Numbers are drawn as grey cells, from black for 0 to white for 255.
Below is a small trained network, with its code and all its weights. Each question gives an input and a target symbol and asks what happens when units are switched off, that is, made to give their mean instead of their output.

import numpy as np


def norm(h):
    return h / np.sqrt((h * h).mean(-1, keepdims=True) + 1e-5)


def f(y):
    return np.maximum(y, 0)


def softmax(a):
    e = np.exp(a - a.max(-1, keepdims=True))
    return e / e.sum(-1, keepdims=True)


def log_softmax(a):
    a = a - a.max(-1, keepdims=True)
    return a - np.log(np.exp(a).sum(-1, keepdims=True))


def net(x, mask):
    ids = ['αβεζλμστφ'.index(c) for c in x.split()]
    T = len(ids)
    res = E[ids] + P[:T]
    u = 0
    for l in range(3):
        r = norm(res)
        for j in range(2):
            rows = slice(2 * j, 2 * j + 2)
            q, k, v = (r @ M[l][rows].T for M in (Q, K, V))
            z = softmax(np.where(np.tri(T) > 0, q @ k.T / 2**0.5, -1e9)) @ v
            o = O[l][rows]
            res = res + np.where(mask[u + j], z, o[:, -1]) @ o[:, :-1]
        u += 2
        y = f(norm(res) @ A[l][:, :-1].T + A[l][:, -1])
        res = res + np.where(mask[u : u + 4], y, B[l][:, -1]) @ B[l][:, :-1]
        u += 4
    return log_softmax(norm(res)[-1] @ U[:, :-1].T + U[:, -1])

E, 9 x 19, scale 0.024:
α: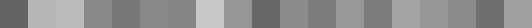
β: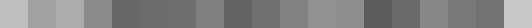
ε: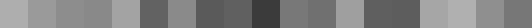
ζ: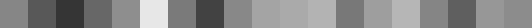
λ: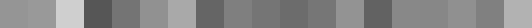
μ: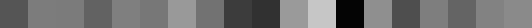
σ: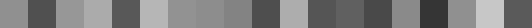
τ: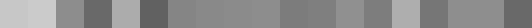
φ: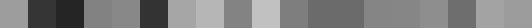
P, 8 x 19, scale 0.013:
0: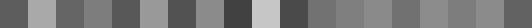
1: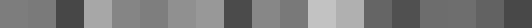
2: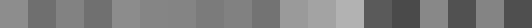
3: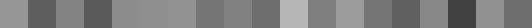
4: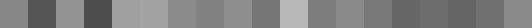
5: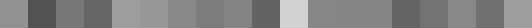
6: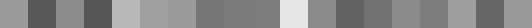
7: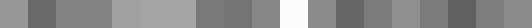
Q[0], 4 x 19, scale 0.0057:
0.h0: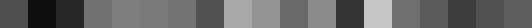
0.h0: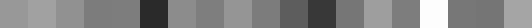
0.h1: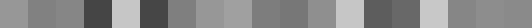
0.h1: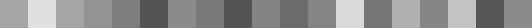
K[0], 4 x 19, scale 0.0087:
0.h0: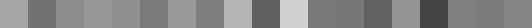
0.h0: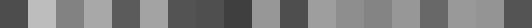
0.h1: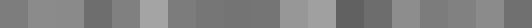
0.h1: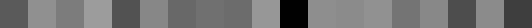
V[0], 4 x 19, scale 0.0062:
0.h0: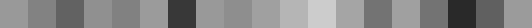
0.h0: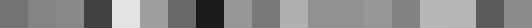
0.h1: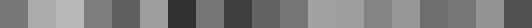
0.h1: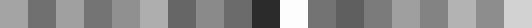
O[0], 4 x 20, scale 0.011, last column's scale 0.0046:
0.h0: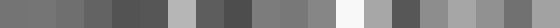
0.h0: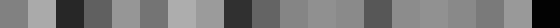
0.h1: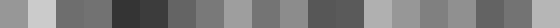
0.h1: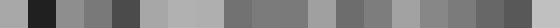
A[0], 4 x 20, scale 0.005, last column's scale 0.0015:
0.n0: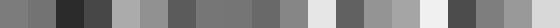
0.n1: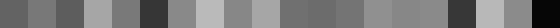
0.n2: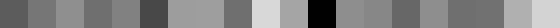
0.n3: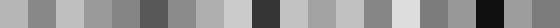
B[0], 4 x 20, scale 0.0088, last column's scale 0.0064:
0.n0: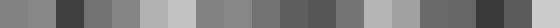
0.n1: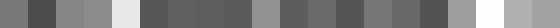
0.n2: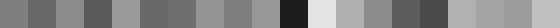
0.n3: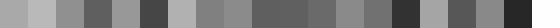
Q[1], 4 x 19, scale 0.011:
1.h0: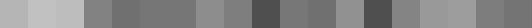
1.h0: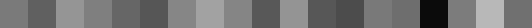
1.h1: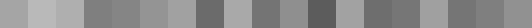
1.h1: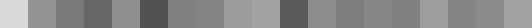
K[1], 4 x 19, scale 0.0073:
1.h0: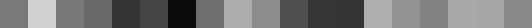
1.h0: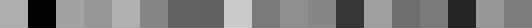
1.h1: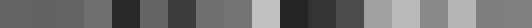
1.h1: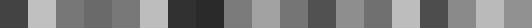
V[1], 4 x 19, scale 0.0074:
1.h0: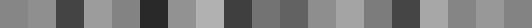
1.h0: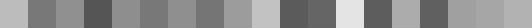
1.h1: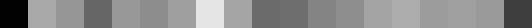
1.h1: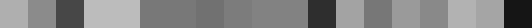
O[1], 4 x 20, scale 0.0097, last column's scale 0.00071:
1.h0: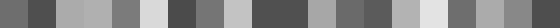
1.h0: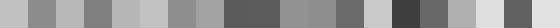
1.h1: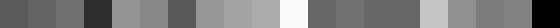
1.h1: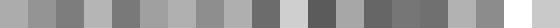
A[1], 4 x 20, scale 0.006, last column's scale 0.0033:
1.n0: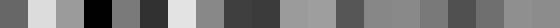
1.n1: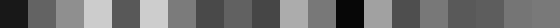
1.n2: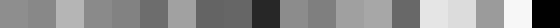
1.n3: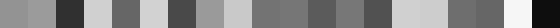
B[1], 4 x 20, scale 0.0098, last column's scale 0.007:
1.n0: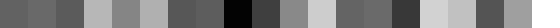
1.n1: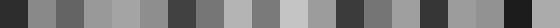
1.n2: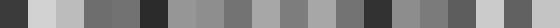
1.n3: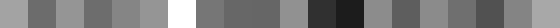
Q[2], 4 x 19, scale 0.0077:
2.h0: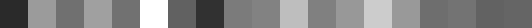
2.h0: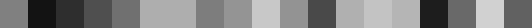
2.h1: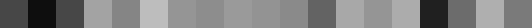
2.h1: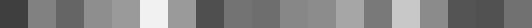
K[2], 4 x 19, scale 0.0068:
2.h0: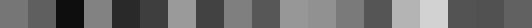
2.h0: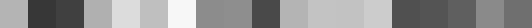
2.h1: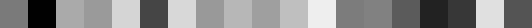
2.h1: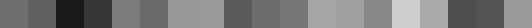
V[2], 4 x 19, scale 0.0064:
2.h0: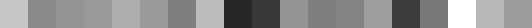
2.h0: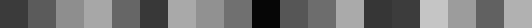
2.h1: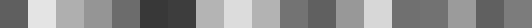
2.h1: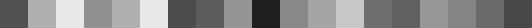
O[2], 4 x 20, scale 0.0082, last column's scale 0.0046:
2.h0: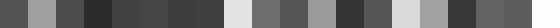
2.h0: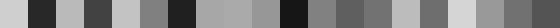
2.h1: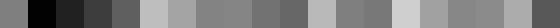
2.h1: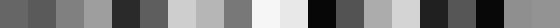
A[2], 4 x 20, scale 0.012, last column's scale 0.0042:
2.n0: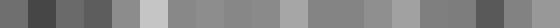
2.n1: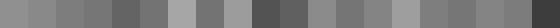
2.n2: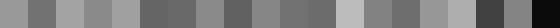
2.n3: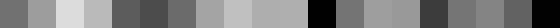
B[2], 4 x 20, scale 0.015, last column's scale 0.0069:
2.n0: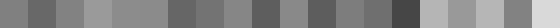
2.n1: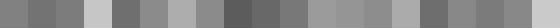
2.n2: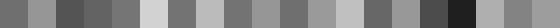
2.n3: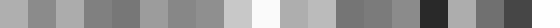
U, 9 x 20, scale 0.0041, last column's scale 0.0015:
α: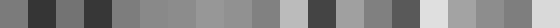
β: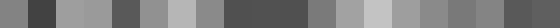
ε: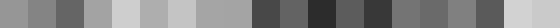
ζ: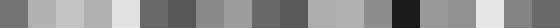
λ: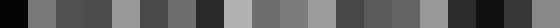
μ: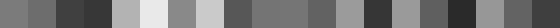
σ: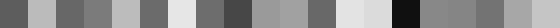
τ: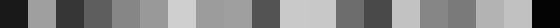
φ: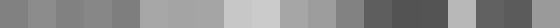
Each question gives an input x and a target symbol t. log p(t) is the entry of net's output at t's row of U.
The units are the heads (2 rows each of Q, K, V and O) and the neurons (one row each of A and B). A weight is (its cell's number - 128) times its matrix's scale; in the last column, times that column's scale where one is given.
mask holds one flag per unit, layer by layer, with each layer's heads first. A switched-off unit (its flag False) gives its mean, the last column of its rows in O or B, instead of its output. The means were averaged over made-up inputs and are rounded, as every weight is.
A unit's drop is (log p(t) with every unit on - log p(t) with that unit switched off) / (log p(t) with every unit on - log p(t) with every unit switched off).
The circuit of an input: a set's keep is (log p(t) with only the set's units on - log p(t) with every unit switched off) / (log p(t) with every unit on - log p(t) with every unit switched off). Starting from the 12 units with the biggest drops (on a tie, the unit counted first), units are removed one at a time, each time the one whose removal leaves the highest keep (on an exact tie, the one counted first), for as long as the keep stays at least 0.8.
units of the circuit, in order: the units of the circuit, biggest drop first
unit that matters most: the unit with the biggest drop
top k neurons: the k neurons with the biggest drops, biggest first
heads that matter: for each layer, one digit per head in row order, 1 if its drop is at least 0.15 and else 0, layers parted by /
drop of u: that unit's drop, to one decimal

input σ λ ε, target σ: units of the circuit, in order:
(1.h0 2.h0 0.h0)
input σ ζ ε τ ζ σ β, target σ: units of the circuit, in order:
(0.h0 2.h0)
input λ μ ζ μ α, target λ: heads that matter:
01 / 00 / 10
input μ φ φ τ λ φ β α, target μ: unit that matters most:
2.h0
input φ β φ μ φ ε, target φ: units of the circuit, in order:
(2.h1 2.n3)
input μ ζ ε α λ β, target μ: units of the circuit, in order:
(2.h0 2.n2 1.h0)
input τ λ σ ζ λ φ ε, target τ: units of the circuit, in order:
(2.h1 1.n2 0.h1)
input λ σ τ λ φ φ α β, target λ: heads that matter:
00 / 00 / 10
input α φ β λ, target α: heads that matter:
00 / 01 / 01
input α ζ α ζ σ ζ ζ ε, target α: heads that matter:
00 / 01 / 01
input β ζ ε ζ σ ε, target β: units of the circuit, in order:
(2.h1 1.h1 0.h1 1.h0)
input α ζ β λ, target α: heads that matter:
00 / 01 / 01
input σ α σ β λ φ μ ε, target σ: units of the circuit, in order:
(1.h0 0.h0)
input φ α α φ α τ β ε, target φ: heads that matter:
00 / 00 / 01
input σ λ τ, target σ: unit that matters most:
1.h0
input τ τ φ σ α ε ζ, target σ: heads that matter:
01 / 10 / 11
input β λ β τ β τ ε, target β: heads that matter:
01 / 01 / 01
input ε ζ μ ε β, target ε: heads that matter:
10 / 00 / 00
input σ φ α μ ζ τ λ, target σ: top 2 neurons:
(1.n0 0.n3)
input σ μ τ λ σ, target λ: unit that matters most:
1.h0
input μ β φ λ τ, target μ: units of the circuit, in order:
(2.h0 1.h0 2.n2)
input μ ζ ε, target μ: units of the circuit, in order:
(2.h0 2.n2 1.h0)
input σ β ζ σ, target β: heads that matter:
10 / 11 / 01
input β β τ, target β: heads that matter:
01 / 00 / 01
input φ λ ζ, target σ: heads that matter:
10 / 00 / 01
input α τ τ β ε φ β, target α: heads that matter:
00 / 01 / 01
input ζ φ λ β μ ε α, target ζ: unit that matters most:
0.h0
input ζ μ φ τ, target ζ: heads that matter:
10 / 10 / 01
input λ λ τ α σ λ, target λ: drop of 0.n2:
0.0
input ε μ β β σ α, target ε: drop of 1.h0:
0.1
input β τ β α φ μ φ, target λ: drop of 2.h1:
0.2
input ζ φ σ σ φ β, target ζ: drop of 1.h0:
0.2
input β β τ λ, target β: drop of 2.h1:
0.2
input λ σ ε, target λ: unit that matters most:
2.h0
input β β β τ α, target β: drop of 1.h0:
0.1
